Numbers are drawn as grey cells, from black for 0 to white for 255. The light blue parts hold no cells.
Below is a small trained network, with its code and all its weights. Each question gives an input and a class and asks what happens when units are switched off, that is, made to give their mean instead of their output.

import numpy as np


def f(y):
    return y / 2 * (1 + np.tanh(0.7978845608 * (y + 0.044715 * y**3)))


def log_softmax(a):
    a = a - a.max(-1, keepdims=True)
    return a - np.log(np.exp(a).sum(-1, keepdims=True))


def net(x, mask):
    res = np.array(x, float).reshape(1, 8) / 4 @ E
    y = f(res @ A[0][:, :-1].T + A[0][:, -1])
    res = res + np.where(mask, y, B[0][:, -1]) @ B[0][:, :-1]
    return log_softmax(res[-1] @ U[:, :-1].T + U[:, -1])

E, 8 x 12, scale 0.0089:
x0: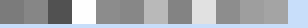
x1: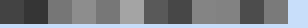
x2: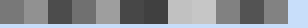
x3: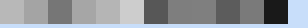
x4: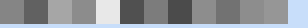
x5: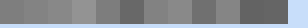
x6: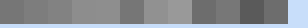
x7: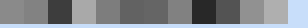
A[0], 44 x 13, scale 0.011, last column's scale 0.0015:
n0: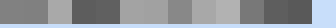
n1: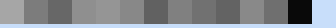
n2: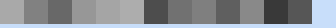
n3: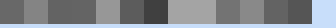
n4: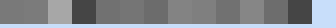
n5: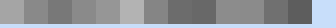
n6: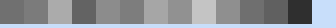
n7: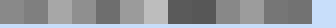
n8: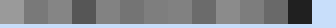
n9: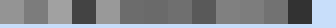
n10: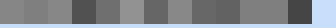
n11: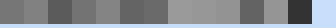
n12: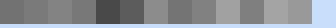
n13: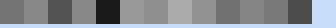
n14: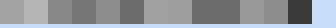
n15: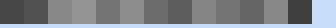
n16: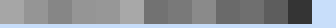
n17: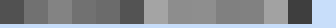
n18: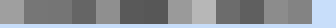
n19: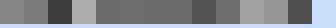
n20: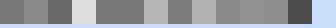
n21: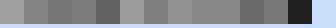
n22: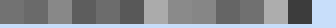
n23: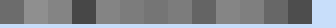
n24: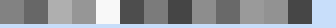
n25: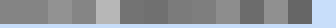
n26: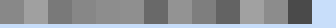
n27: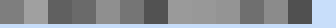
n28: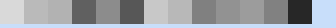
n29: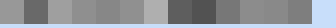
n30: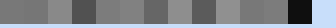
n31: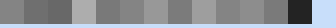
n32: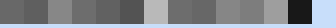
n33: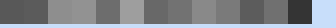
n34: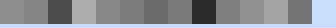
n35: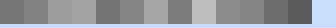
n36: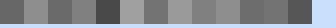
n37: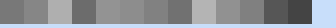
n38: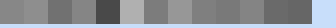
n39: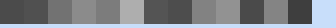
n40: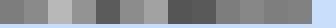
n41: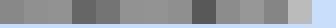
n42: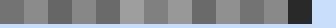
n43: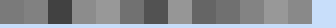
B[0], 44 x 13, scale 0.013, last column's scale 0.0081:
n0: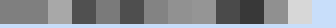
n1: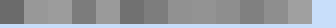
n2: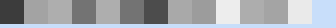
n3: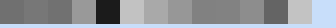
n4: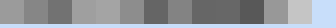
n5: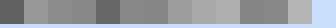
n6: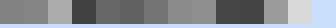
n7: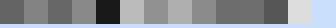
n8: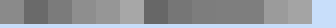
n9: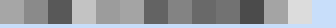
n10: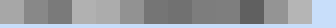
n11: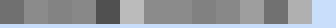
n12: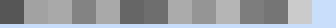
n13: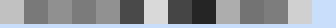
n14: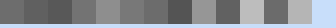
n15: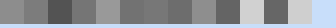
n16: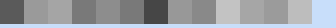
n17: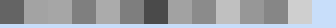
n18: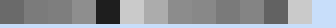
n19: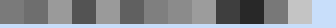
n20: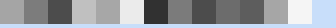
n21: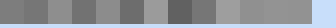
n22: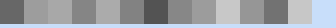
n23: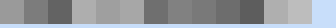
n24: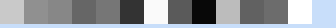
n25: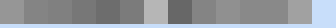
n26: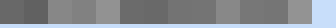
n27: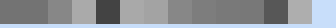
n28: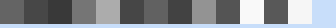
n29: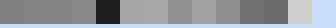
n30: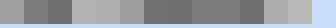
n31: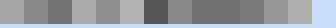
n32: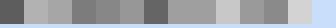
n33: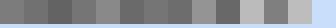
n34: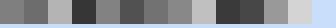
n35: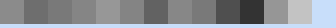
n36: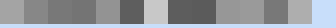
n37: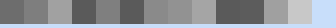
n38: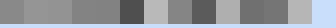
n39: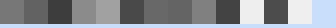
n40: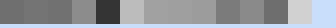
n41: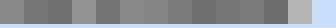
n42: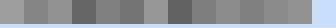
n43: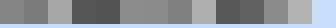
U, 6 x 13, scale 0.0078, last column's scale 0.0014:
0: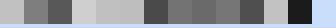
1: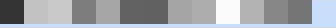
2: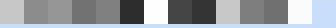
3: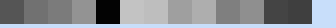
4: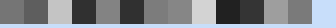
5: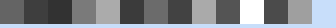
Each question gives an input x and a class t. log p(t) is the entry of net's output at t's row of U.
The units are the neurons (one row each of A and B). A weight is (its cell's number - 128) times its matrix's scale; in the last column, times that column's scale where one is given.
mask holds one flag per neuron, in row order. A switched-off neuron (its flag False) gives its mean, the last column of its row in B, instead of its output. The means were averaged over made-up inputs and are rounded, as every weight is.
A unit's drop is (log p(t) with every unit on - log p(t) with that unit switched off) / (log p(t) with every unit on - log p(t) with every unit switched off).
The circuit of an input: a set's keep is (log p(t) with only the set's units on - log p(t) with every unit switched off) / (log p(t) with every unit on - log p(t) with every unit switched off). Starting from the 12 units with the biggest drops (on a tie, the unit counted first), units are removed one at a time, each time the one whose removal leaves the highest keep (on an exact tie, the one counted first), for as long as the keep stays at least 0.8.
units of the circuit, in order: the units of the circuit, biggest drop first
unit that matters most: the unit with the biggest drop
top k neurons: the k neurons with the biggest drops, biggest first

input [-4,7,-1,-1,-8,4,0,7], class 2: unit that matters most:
n13
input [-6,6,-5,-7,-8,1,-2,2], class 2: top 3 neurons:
n13, n36, n2
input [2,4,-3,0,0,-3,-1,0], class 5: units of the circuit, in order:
n39, n15
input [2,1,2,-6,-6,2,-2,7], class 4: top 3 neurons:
n19, n34, n24
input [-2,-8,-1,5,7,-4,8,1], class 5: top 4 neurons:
n28, n14, n13, n38
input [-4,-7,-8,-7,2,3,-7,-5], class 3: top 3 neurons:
n7, n40, n29
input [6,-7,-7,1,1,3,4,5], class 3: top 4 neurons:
n7, n29, n39, n40
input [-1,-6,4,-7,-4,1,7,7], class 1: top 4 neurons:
n22, n17, n32, n12
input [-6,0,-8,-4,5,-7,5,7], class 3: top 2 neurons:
n29, n7
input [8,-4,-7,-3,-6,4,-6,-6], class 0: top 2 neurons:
n20, n35
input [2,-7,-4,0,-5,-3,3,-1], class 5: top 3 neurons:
n28, n24, n14
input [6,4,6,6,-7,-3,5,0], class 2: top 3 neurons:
n13, n36, n38
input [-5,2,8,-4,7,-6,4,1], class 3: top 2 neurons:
n18, n3
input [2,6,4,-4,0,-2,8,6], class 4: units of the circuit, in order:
n34
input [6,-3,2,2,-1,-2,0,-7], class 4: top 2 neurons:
n6, n0
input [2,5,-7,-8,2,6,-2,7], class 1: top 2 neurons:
n32, n12
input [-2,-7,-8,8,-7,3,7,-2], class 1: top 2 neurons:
n2, n16
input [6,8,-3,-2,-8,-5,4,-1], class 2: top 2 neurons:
n13, n28
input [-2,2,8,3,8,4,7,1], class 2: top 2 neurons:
n24, n7
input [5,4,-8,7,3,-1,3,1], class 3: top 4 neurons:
n7, n29, n40, n17
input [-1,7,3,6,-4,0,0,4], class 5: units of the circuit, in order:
n39
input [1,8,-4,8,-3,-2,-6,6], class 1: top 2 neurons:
n2, n28
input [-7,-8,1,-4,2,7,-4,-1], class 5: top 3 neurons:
n28, n14, n20
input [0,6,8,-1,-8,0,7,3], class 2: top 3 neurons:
n13, n36, n7
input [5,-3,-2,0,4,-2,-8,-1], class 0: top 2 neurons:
n20, n13
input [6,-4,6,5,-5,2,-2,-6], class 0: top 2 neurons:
n20, n35
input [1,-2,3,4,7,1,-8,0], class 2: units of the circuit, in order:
n24
